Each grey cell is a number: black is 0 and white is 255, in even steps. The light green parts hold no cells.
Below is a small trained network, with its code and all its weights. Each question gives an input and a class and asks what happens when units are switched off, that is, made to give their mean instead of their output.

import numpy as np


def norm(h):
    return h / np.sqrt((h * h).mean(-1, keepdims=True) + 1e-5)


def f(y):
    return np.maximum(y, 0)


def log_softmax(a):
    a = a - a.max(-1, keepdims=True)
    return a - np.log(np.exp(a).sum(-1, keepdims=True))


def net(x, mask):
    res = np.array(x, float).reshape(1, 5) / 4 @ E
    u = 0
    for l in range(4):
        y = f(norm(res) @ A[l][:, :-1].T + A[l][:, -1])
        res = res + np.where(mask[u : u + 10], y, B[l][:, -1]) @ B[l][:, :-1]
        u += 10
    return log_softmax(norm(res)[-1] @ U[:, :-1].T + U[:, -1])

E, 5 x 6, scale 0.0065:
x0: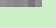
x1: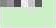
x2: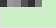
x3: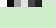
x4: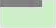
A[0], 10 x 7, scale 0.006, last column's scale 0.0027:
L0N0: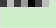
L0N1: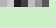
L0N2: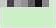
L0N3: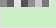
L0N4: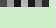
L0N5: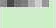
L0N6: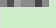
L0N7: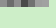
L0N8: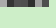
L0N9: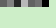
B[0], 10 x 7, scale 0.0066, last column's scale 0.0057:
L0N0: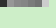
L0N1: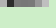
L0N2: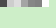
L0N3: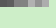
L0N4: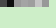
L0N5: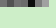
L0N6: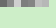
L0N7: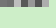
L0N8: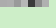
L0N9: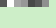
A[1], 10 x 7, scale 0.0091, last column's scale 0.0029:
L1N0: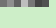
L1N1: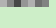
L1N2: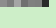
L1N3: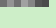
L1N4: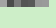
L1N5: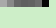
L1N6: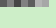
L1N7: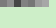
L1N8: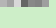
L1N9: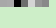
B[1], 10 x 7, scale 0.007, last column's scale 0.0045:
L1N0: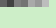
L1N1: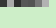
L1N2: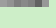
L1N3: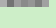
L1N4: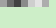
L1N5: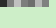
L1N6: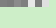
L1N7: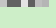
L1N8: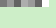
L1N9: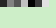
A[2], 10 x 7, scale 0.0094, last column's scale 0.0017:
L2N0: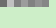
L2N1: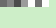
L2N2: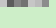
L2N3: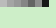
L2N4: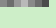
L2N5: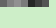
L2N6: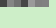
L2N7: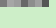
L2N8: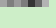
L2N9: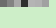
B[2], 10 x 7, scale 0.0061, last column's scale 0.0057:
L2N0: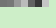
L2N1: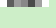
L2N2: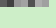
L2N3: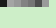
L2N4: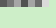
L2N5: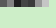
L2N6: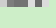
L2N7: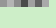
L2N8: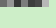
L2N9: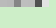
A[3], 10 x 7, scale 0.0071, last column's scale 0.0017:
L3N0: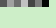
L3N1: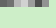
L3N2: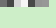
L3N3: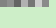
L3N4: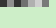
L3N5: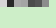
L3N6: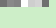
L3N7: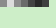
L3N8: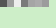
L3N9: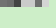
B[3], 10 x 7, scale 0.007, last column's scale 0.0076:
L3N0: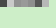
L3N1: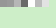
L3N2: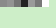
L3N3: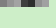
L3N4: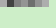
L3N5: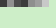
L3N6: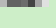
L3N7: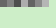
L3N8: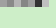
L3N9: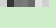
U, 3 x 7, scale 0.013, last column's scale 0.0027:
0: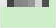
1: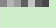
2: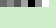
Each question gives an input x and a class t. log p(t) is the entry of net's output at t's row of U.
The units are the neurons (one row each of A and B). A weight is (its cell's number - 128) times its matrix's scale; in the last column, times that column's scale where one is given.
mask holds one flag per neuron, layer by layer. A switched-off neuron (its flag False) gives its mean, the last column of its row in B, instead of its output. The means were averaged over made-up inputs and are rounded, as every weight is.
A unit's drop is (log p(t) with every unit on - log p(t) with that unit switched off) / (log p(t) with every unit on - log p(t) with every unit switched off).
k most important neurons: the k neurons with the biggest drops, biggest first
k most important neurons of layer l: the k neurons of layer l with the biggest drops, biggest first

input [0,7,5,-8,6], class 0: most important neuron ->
[L1N6]
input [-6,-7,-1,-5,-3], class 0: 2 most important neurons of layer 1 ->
[L1N4; L1N9]
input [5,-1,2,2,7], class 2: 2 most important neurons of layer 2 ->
[L2N5; L2N8]
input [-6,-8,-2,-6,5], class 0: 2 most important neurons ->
[L0N2; L1N4]
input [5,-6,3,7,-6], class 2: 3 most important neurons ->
[L2N8; L2N5; L1N6]
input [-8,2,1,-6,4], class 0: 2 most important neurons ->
[L1N6; L2N6]
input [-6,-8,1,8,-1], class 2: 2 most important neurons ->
[L2N8; L2N5]
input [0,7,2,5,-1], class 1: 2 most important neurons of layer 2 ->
[L2N4; L2N6]
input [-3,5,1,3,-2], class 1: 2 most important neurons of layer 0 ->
[L0N2; L0N9]
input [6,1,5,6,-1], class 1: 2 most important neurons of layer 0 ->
[L0N2; L0N5]
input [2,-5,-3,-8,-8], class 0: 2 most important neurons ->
[L0N2; L0N1]
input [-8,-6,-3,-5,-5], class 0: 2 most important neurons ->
[L0N2; L1N4]
